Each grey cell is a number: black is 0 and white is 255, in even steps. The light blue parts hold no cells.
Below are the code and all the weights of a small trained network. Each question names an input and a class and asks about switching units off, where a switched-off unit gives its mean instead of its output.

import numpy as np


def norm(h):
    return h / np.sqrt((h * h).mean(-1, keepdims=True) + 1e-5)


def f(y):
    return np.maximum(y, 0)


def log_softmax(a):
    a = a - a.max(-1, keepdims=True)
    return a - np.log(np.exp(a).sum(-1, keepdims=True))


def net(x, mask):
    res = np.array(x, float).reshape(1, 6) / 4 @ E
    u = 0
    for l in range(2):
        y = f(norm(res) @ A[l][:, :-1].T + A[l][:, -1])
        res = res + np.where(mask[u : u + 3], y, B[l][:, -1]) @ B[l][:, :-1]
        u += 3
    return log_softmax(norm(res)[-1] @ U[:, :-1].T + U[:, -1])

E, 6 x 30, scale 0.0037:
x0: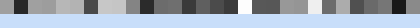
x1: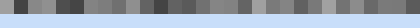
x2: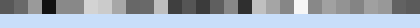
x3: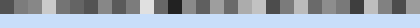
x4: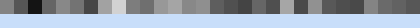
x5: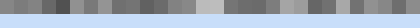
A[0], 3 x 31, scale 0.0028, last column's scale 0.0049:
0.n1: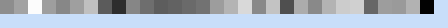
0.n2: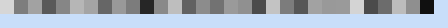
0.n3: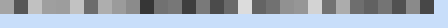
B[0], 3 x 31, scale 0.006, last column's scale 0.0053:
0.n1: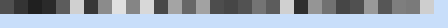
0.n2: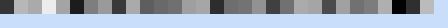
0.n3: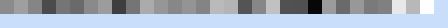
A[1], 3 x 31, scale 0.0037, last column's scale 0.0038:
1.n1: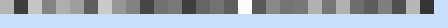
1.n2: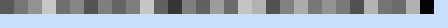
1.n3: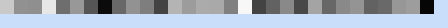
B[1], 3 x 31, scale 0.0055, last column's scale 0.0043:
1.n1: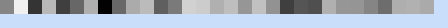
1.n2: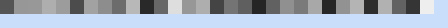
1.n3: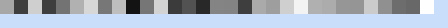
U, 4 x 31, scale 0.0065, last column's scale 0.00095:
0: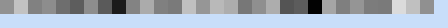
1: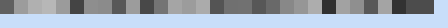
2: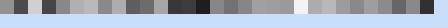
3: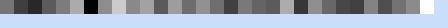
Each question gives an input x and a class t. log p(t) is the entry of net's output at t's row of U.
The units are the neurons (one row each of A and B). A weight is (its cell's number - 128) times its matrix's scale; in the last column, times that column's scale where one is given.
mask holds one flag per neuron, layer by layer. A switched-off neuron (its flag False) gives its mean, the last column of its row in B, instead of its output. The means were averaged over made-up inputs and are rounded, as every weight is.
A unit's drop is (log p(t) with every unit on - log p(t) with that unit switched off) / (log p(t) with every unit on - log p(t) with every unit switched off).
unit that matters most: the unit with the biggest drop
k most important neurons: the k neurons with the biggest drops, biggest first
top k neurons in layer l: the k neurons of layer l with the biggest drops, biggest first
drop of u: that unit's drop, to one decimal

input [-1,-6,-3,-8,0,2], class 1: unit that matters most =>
0.n2
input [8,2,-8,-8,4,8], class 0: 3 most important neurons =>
[1.n1 0.n3 1.n2]
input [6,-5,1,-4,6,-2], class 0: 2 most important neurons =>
[0.n1 1.n1]
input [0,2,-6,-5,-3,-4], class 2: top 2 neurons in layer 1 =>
[1.n3 1.n2]
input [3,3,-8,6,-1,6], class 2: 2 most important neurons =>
[1.n3 0.n2]
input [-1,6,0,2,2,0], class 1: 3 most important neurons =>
[0.n3 0.n1 1.n3]
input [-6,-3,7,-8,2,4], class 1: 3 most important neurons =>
[0.n3 1.n3 0.n2]
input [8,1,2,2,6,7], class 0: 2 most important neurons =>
[1.n1 0.n1]
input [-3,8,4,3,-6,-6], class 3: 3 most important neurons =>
[0.n1 1.n3 0.n3]
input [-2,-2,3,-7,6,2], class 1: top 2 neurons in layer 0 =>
[0.n2 0.n1]
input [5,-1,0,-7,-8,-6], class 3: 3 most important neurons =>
[0.n1 1.n2 0.n3]
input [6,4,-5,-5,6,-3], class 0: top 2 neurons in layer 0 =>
[0.n1 0.n3]
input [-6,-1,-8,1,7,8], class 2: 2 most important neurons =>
[1.n3 0.n3]
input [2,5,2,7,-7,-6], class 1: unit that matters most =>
1.n2
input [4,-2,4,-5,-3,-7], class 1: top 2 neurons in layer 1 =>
[1.n3 1.n1]
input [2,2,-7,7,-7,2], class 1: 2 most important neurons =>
[1.n2 0.n1]
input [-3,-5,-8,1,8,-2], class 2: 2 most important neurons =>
[1.n3 0.n1]
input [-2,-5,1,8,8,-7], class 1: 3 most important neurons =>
[1.n2 0.n1 0.n3]
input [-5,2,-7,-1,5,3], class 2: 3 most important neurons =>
[1.n3 0.n3 0.n1]
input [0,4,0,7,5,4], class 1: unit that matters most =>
1.n2
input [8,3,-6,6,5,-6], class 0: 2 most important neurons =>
[1.n1 0.n1]
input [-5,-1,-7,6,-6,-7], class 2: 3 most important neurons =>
[1.n3 0.n3 0.n2]
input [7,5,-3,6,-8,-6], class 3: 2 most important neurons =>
[0.n1 0.n2]
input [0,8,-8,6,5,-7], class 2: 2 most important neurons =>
[1.n3 0.n1]
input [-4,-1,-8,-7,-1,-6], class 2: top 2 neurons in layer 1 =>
[1.n3 1.n2]
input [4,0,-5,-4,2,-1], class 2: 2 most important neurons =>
[1.n3 1.n2]
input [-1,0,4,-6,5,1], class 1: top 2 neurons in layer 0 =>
[0.n2 0.n1]
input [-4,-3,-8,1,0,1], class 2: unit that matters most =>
1.n3
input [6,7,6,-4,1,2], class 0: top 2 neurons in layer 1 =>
[1.n3 1.n1]
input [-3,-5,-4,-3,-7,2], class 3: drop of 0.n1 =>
1.0
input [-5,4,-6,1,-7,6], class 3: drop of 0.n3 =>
0.2
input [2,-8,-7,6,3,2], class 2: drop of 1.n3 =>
1.1
